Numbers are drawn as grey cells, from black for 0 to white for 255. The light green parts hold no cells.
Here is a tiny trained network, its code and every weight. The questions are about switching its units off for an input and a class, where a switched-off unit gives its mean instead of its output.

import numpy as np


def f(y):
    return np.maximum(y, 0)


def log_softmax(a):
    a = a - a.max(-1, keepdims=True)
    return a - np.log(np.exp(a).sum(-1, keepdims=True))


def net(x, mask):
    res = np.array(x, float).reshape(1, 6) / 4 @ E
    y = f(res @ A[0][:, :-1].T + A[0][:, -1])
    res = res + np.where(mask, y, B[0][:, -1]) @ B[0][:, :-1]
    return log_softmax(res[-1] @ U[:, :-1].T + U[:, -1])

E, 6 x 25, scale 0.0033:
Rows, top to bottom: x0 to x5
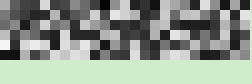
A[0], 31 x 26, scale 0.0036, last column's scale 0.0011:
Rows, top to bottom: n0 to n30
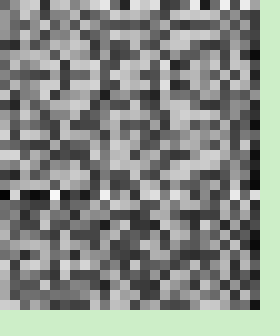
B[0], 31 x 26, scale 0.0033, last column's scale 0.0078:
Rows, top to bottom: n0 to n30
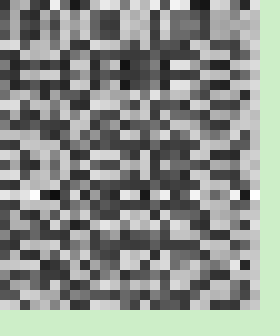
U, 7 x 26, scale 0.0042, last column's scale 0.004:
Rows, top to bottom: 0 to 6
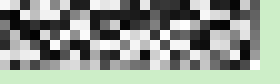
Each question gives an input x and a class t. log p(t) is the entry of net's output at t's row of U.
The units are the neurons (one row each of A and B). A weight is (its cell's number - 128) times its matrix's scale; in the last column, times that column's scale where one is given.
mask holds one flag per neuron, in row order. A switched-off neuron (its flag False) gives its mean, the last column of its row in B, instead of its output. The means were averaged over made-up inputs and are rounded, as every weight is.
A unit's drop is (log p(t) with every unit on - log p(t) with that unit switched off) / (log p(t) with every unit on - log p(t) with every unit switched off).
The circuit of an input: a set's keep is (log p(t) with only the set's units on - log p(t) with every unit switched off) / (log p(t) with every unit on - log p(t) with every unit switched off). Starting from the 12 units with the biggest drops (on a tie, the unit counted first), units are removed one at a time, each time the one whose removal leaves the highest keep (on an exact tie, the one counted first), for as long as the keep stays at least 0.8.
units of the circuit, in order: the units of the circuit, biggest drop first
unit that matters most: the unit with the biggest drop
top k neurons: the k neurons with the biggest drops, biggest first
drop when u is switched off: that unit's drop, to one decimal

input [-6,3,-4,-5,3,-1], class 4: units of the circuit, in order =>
(n0)
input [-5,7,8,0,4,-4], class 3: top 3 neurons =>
(n25 n21 n2)
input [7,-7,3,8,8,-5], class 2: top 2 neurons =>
(n27 n23)
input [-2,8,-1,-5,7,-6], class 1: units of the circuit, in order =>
(n7 n29)
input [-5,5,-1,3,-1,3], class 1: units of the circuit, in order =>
(n14 n20)
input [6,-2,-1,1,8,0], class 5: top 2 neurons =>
(n13 n0)
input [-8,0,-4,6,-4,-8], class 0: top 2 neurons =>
(n15 n30)
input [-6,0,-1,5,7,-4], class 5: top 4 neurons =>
(n26 n13 n22 n28)
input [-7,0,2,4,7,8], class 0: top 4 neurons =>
(n10 n17 n4 n19)
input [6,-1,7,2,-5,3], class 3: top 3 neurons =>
(n21 n25 n0)
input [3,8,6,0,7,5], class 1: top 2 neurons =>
(n7 n19)
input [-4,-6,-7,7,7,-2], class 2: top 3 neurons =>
(n27 n23 n12)
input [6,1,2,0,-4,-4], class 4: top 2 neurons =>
(n22 n28)
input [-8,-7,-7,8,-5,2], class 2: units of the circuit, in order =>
(n12)
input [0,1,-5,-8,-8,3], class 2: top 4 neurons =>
(n6 n8 n26 n13)
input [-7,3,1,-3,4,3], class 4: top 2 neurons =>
(n0 n19)
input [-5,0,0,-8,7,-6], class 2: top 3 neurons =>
(n6 n8 n19)
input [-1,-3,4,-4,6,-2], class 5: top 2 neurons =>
(n26 n13)
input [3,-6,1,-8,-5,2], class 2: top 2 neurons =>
(n8 n6)
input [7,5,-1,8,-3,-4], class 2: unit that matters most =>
n12
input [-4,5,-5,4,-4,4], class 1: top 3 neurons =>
(n14 n20 n7)
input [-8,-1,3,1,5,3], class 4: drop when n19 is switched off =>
0.1
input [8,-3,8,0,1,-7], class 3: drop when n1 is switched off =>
-0.1
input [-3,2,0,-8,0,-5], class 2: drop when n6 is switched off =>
0.3
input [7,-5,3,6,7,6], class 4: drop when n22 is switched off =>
0.5
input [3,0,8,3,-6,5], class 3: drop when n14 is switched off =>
0.0
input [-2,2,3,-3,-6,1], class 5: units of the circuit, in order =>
(n19)
